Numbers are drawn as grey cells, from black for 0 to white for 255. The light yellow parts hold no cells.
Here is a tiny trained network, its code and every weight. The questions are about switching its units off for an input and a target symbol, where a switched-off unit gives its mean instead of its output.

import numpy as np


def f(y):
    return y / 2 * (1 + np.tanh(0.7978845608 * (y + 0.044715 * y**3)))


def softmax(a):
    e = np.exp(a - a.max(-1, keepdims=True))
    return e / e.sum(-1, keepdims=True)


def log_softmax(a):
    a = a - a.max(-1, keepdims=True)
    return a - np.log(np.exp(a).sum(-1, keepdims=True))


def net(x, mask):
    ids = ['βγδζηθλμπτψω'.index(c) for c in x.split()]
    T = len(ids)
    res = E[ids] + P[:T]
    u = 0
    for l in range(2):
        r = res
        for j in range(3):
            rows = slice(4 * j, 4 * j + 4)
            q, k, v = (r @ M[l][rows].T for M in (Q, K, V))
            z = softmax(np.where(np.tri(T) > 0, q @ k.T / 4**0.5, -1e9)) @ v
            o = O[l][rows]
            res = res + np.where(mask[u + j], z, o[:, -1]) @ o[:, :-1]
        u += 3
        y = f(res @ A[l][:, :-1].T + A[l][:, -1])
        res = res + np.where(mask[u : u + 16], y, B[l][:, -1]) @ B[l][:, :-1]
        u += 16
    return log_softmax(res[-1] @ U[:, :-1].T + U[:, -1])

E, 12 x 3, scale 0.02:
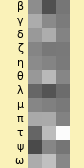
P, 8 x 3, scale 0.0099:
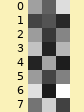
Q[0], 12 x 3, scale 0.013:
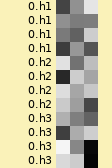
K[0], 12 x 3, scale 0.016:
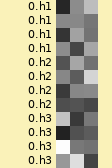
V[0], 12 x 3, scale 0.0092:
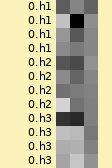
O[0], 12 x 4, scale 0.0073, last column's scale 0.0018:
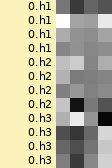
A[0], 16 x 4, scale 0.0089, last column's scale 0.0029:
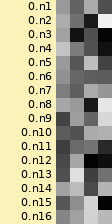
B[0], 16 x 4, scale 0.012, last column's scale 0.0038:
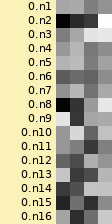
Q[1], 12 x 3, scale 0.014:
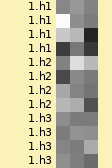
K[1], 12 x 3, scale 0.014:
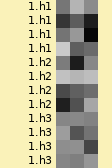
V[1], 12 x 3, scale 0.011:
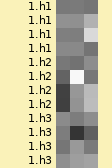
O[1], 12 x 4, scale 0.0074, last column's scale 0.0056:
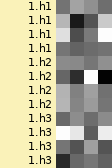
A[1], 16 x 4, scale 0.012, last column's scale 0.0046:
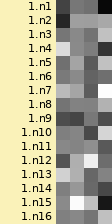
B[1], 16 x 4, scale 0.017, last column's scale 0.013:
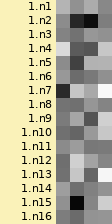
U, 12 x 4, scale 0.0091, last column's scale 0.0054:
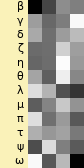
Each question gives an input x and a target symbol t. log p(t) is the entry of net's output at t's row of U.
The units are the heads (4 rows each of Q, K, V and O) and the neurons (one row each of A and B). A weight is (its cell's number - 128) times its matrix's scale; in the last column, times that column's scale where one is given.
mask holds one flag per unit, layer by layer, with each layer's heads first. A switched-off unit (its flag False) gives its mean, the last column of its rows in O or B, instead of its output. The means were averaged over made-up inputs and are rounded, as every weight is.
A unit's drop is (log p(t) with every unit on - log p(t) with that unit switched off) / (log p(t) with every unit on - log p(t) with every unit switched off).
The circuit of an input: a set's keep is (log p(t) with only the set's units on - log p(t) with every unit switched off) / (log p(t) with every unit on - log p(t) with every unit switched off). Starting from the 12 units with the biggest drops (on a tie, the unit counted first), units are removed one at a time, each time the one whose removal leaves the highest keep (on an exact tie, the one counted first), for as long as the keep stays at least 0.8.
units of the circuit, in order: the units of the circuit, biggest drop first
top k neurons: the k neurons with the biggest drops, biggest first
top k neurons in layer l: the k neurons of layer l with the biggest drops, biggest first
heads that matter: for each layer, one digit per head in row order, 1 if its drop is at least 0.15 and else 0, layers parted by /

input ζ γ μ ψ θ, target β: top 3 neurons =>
1.n4, 1.n13, 1.n10
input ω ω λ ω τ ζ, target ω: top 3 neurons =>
0.n3, 0.n10, 0.n2
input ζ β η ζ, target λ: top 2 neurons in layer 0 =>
0.n3, 0.n16
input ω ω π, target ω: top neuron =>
0.n3
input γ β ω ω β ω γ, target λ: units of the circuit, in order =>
1.h2, 0.n8
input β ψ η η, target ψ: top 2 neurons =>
0.n2, 0.n8
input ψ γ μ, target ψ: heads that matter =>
001 / 001
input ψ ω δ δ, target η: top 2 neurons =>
1.n7, 1.n15
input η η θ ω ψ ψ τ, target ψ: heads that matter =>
100 / 000
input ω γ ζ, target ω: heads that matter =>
011 / 110
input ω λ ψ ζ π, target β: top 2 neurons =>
0.n8, 1.n4
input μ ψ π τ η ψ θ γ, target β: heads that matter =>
000 / 000
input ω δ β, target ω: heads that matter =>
011 / 110
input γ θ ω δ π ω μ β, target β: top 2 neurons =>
1.n4, 0.n2
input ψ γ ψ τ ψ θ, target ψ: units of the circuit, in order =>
1.n15
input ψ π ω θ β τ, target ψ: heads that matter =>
100 / 001
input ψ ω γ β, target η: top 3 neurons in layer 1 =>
1.n7, 1.n15, 1.n5
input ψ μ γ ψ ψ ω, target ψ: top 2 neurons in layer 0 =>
0.n3, 0.n16
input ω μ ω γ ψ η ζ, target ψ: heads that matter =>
110 / 000
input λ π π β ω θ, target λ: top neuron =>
0.n14
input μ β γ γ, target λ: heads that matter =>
100 / 010
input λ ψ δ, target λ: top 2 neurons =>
0.n14, 0.n16
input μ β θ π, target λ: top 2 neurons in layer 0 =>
0.n3, 0.n8
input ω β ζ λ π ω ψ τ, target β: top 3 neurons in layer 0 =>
0.n15, 0.n13, 0.n16
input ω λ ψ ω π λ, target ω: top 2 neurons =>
0.n3, 0.n2
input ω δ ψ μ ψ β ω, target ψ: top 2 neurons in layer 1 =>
1.n7, 1.n13
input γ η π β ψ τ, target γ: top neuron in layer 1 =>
1.n7
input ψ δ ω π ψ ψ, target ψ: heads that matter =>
010 / 001
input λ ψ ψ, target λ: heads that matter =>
011 / 100
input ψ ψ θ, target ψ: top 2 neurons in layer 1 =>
1.n7, 1.n13
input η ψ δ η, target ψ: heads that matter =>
001 / 000
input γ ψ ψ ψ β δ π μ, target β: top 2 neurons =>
1.n4, 0.n8
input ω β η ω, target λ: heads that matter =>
110 / 010
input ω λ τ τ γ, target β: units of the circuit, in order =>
0.n8
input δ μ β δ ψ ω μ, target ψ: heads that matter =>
110 / 000
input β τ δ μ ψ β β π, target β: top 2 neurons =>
1.n4, 1.n10
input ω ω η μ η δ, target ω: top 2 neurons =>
0.n3, 0.n10
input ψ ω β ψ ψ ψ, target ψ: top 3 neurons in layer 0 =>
0.n3, 0.n16, 0.n13
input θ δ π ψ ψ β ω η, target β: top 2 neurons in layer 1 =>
1.n4, 1.n13
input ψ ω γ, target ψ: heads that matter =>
001 / 001
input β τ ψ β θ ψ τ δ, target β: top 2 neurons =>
1.n4, 1.n10
